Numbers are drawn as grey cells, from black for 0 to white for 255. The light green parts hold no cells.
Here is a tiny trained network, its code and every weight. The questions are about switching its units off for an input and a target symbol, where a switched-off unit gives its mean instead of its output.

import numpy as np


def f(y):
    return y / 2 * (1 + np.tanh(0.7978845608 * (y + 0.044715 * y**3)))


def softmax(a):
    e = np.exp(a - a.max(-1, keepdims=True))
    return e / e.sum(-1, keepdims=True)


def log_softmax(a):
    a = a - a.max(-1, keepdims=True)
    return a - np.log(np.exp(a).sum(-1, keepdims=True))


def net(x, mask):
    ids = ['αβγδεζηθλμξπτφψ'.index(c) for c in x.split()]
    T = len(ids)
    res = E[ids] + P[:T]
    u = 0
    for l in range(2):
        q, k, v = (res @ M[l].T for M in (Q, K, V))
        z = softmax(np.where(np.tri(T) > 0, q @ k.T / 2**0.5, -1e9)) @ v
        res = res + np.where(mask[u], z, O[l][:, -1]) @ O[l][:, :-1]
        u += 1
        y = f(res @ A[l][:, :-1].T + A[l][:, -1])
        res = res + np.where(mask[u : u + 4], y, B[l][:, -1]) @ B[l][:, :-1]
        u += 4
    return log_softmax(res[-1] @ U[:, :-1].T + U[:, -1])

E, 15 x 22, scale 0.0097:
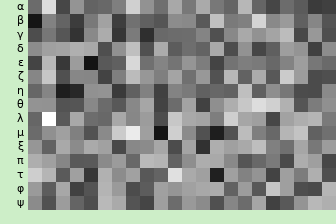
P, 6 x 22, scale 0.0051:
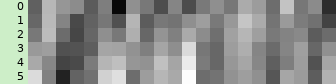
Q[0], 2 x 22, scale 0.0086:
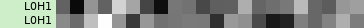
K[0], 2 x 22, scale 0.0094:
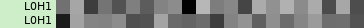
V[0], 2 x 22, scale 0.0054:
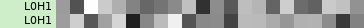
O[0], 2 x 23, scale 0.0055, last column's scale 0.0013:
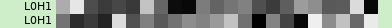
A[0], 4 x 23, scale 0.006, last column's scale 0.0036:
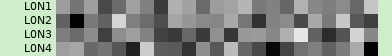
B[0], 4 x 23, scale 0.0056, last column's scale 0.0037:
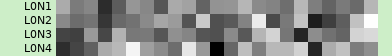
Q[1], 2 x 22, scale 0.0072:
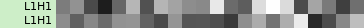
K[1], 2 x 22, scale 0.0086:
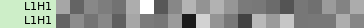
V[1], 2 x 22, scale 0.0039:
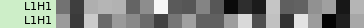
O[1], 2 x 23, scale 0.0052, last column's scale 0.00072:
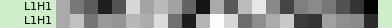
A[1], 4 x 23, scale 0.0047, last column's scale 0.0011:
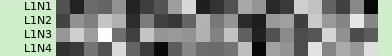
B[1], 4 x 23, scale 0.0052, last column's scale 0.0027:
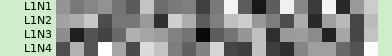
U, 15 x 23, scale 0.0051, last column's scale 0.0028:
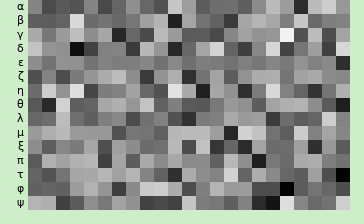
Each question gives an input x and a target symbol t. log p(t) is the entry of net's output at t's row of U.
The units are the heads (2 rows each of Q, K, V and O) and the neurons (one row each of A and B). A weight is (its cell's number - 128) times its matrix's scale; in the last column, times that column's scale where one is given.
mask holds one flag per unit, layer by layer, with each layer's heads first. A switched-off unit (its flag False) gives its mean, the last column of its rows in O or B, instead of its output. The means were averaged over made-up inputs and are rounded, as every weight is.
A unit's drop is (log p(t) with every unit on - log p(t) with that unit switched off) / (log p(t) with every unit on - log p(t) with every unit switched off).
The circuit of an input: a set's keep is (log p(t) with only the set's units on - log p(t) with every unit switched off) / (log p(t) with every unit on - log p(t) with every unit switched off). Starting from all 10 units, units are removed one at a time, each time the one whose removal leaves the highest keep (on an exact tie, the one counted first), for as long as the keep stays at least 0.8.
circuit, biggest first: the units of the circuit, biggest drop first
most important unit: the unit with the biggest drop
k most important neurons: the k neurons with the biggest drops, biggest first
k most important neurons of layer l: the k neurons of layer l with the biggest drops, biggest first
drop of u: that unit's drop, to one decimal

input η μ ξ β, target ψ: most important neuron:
[L1N4]
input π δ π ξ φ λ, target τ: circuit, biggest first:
[L1N3 L1H1 L0N1]
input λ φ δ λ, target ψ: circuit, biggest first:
[L0H1 L1H1]
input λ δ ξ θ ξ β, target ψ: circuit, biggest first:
[L0H1 L1N4]
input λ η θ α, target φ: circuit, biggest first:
[L0H1 L0N2]
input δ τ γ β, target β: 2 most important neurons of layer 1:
[L1N1 L1N4]
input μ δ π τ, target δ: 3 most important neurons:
[L1N2 L0N1 L1N3]
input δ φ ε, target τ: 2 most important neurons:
[L1N3 L0N1]
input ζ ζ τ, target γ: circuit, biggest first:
[L1H1 L0H1 L0N2]
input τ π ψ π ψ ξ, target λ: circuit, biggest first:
[L0H1 L0N3]
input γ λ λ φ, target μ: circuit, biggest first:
[L1H1 L0N1 L0N2]
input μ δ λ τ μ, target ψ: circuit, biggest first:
[L1H1 L0H1]
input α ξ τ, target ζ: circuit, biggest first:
[L0N4 L0H1]
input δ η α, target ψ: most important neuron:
[L0N2]
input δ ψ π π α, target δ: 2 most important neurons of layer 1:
[L1N2 L1N3]
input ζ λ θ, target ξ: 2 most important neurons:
[L1N1 L0N2]
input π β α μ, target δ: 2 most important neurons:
[L1N2 L1N3]
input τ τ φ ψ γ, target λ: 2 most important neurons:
[L0N3 L1N4]
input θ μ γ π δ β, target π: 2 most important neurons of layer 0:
[L0N3 L0N1]
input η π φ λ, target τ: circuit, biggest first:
[L1N3 L1H1 L0H1 L0N1]
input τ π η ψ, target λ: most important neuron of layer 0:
[L0N3]
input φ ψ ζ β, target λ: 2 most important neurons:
[L0N3 L1N4]
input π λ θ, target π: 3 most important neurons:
[L1N4 L1N2 L0N2]
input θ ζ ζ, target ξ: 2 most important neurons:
[L1N1 L0N2]
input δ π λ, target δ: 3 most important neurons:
[L1N2 L1N3 L0N1]
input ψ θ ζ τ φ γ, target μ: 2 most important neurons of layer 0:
[L0N1 L0N2]
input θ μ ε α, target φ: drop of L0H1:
1.3
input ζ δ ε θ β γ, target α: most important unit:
L0N2
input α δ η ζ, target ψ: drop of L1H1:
0.5
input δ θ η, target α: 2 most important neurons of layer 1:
[L1N2 L1N1]
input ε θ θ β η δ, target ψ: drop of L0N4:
0.1
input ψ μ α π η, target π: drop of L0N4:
0.0
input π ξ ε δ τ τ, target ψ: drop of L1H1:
0.6
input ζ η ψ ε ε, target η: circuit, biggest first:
[L0H1]
